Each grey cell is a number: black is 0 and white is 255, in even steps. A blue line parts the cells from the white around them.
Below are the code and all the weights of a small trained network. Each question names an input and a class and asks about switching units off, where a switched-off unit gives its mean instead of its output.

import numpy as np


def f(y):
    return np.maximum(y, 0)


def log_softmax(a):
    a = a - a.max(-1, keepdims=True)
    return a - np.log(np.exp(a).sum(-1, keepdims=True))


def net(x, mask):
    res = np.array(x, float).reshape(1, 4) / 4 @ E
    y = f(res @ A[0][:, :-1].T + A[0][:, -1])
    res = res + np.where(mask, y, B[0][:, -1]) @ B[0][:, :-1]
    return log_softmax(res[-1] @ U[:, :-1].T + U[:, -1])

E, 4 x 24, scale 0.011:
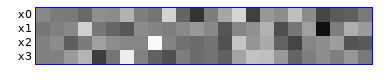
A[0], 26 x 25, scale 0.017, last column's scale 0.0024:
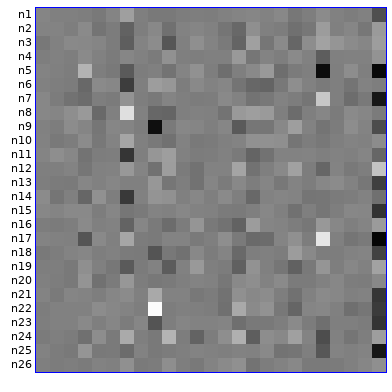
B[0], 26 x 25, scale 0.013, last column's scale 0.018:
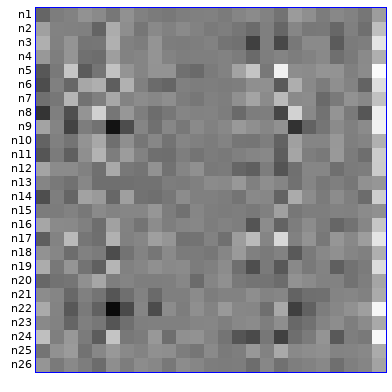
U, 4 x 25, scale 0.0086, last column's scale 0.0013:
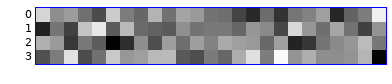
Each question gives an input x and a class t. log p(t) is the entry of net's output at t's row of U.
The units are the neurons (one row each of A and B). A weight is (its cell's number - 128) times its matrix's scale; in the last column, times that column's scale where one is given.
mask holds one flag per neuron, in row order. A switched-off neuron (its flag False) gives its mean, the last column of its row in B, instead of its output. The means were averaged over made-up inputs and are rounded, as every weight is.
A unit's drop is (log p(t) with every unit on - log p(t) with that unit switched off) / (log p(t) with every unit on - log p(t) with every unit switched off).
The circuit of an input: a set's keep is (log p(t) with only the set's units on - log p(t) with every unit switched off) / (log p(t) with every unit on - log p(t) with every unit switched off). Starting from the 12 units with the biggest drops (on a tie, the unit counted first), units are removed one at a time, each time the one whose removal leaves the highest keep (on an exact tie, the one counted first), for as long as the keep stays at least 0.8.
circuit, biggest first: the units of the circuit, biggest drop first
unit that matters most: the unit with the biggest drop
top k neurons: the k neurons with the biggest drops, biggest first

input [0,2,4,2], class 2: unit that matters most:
n22
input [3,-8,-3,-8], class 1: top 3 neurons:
(n6; n5; n14)
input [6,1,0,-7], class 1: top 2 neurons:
(n6; n14)
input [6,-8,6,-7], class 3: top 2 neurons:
(n17; n7)
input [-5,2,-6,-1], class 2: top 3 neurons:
(n9; n24; n18)
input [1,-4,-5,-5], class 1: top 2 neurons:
(n22; n6)
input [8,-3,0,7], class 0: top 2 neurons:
(n24; n12)
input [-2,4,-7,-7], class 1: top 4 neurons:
(n6; n22; n11; n14)
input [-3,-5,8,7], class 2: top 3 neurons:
(n22; n6; n21)
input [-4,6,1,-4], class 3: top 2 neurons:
(n5; n24)
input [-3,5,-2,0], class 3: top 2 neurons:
(n5; n24)
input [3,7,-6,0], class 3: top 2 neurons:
(n5; n22)
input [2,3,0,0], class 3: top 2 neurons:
(n3; n19)
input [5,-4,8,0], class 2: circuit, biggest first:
(n22)
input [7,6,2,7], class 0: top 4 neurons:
(n24; n12; n6; n4)
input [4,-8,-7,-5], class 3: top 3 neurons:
(n17; n22; n7)
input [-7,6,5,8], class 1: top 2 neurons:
(n8; n24)
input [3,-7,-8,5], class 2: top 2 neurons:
(n9; n5)
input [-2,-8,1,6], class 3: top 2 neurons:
(n17; n7)
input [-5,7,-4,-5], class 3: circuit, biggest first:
(n5)
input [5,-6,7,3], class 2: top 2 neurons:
(n22; n5)
